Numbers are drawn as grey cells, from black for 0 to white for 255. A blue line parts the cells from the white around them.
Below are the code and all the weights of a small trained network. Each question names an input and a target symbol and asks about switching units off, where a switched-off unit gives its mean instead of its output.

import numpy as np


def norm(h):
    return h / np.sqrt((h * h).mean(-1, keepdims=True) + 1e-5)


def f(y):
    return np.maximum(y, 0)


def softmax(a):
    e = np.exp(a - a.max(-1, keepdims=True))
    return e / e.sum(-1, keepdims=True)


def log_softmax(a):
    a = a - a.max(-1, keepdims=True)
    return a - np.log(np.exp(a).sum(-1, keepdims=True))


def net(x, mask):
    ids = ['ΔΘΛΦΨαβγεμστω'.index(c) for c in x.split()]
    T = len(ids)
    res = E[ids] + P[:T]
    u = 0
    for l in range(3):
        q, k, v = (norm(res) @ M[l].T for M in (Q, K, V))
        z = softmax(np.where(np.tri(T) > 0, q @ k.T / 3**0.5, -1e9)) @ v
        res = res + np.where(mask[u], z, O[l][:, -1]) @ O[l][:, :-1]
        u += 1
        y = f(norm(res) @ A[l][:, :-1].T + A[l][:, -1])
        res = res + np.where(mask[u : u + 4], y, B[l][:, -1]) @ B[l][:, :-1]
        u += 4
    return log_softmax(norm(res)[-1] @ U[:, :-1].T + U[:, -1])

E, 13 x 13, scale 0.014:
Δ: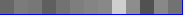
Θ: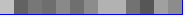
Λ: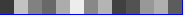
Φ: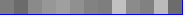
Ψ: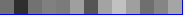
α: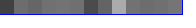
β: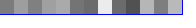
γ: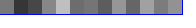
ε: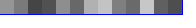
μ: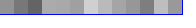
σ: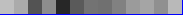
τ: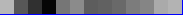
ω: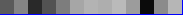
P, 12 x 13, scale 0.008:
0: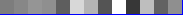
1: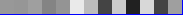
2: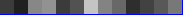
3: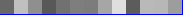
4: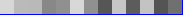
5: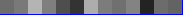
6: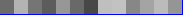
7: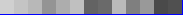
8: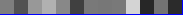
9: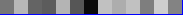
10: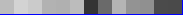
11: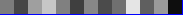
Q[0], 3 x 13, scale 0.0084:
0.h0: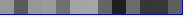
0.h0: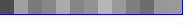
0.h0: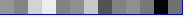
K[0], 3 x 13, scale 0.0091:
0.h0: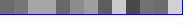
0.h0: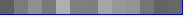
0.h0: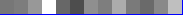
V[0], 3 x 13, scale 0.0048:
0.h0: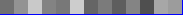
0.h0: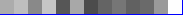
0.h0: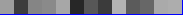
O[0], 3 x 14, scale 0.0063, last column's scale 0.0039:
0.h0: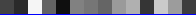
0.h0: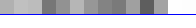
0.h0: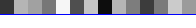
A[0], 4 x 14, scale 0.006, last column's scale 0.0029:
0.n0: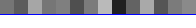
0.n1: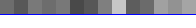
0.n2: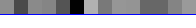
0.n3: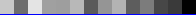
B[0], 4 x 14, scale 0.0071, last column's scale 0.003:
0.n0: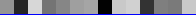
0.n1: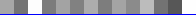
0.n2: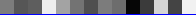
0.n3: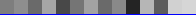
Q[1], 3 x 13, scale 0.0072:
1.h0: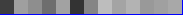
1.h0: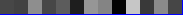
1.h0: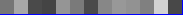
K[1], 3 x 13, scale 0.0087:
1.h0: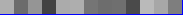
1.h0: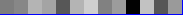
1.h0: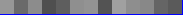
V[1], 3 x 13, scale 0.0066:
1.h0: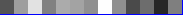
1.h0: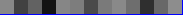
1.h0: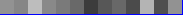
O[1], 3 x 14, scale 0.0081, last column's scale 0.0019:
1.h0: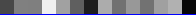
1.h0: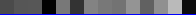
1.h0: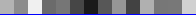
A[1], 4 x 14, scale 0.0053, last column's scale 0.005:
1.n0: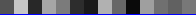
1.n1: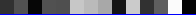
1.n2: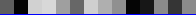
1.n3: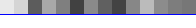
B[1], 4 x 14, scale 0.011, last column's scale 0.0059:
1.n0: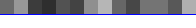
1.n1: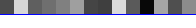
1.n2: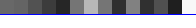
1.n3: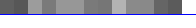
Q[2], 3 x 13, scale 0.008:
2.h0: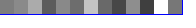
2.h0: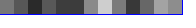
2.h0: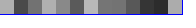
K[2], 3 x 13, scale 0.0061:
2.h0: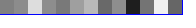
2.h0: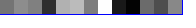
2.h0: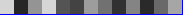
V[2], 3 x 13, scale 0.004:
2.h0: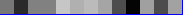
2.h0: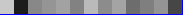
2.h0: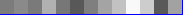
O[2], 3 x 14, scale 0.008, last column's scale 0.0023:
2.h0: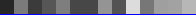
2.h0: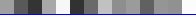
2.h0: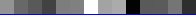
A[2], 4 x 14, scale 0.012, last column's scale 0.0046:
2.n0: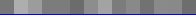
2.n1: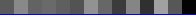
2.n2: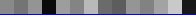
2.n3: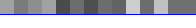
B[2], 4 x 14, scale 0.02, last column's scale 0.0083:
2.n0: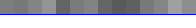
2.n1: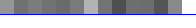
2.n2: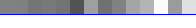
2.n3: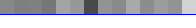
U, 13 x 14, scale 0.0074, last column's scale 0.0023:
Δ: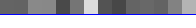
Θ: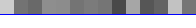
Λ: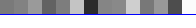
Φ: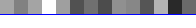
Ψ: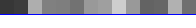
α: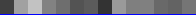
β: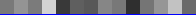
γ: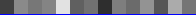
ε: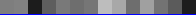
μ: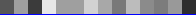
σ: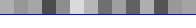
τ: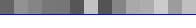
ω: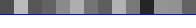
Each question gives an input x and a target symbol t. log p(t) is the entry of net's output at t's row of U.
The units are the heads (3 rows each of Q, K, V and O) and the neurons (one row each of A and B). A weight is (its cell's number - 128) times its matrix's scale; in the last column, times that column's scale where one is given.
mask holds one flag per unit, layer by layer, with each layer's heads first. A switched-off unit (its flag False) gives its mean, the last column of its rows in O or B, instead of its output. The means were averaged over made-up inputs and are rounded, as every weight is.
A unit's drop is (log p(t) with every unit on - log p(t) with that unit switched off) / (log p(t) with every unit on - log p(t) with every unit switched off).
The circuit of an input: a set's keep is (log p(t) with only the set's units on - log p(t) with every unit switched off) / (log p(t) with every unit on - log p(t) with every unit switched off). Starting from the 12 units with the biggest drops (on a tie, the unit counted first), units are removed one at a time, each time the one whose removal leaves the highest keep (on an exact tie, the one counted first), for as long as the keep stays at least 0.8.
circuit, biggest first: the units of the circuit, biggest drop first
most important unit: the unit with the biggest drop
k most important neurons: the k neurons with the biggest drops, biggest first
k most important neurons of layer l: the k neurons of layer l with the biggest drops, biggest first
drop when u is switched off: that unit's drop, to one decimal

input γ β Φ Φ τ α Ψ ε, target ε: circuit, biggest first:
[1.n0; 1.h0; 0.n1]
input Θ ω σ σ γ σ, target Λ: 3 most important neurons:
[0.n2; 2.n3; 1.n2]
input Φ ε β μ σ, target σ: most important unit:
2.h0
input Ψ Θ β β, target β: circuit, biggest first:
[1.h0; 2.n0]
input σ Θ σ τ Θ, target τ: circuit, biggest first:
[1.h0; 2.n2]
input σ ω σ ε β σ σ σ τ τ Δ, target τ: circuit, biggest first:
[1.h0; 2.n2]
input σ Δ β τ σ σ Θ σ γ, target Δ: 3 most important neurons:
[1.n2; 2.n1; 0.n2]
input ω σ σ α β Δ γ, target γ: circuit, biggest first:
[0.h0; 2.n2]
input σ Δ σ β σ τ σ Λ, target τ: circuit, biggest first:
[1.h0; 2.n2]
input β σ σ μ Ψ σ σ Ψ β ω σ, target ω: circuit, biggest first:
[1.h0; 1.n1]
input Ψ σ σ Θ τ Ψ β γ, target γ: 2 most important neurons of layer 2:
[2.n2; 2.n3]
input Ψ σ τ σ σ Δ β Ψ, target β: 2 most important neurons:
[0.n3; 0.n1]
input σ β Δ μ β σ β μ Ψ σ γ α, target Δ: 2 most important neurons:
[1.n2; 2.n1]
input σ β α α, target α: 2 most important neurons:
[0.n1; 2.n2]
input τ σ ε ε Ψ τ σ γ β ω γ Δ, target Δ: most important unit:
1.n2
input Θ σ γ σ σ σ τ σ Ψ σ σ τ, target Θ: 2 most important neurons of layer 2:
[2.n1; 2.n3]
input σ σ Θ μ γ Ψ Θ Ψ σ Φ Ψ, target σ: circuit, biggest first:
[0.n1; 1.h0]
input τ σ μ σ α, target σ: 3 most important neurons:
[2.n2; 1.n2; 0.n2]
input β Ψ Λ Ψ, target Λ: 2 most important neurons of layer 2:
[2.n3; 2.n2]
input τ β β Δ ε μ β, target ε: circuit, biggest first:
[0.h0]
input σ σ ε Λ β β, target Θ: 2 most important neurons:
[1.n2; 0.n0]
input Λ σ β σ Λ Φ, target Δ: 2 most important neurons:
[1.n2; 2.n1]
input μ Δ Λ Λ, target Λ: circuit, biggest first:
[0.h0; 2.h0]
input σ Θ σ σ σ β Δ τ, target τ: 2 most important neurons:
[2.n2; 0.n1]
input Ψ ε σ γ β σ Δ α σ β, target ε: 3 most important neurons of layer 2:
[2.n2; 2.n1; 2.n3]
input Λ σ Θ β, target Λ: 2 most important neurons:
[0.n0; 2.n3]
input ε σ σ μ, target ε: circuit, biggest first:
[0.h0]
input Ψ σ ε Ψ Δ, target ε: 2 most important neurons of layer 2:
[2.n1; 2.n2]
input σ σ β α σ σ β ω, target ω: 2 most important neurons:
[1.n1; 1.n2]
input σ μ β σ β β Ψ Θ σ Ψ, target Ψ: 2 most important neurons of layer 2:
[2.n2; 2.n3]
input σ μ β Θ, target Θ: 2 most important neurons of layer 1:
[1.n2; 1.n3]
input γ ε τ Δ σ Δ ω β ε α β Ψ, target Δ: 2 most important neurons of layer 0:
[0.n2; 0.n0]
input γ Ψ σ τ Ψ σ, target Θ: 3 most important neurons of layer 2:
[2.n1; 2.n3; 2.n2]
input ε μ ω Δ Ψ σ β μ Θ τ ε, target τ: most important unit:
1.h0
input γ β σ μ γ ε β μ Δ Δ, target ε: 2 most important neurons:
[1.n2; 0.n2]
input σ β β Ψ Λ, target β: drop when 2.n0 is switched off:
0.1
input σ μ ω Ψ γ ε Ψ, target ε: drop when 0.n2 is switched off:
0.1
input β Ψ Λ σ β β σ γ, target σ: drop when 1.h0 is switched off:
0.2
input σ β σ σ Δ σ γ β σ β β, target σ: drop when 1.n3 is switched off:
-0.1
